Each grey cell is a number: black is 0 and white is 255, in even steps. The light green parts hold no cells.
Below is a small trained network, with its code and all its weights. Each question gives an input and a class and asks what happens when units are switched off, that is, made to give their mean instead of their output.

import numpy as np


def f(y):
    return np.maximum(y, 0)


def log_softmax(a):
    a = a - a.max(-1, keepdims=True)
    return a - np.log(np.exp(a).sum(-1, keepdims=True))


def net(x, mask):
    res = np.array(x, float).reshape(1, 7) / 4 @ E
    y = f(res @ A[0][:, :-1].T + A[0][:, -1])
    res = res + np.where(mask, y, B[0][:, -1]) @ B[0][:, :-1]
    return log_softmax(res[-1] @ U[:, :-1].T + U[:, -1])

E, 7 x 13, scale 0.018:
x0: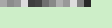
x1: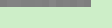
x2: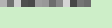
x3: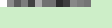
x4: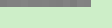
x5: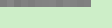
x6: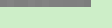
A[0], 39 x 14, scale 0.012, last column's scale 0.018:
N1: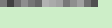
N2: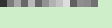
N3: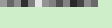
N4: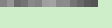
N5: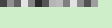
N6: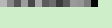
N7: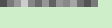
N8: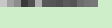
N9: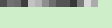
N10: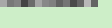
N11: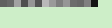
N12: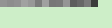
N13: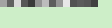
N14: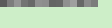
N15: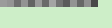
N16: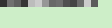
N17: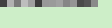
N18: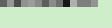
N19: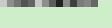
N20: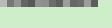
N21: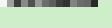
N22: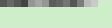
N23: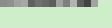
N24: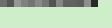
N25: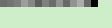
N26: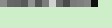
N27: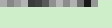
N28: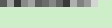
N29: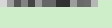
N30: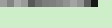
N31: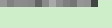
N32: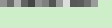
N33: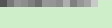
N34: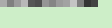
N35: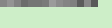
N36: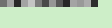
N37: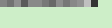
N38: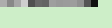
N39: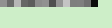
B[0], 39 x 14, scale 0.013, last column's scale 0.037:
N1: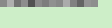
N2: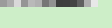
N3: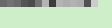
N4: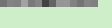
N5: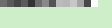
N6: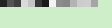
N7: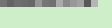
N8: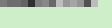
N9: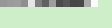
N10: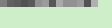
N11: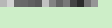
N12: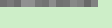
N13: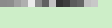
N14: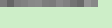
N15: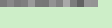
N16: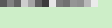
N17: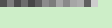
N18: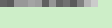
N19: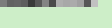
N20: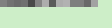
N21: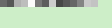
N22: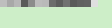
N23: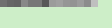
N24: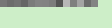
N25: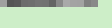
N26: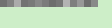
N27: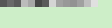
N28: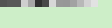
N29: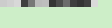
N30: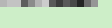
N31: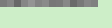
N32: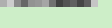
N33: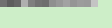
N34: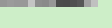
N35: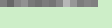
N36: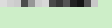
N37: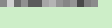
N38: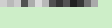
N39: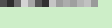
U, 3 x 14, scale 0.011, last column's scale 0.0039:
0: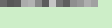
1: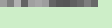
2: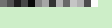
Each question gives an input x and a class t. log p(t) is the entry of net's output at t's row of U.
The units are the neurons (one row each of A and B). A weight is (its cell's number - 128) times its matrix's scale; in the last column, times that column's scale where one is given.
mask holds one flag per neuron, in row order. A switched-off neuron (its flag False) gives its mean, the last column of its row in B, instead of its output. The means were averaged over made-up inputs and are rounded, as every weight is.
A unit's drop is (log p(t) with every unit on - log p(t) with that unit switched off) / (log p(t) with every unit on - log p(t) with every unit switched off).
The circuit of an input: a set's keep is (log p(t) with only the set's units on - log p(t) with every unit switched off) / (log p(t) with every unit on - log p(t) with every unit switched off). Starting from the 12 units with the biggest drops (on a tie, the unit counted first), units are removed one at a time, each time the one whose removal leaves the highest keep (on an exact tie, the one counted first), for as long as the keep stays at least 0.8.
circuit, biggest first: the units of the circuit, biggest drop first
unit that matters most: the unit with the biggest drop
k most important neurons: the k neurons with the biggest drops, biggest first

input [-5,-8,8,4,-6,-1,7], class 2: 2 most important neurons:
[N3, N19]
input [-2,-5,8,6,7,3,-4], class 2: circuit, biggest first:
[N19]
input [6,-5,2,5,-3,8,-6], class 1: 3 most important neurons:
[N29, N38, N28]
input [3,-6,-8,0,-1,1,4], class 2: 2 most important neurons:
[N5, N9]
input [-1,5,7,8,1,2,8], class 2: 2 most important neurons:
[N19, N8]
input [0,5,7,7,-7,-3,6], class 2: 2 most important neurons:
[N19, N8]
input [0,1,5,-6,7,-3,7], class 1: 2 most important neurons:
[N28, N16]
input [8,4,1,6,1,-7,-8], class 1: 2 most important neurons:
[N29, N38]
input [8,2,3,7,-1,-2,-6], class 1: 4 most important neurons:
[N29, N38, N30, N28]
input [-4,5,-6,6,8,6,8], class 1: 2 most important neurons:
[N36, N29]
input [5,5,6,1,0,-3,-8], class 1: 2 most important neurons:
[N38, N28]
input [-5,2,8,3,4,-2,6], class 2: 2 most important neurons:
[N3, N19]
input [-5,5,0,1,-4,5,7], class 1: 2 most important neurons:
[N9, N5]
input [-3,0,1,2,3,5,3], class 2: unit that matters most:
N2
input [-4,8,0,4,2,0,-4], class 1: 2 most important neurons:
[N5, N9]
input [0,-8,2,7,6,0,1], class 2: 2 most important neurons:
[N19, N8]
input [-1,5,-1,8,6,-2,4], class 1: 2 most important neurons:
[N29, N21]
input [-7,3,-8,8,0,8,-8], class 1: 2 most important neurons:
[N36, N29]
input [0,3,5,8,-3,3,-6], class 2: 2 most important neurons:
[N19, N8]
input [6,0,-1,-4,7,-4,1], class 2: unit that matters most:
N5
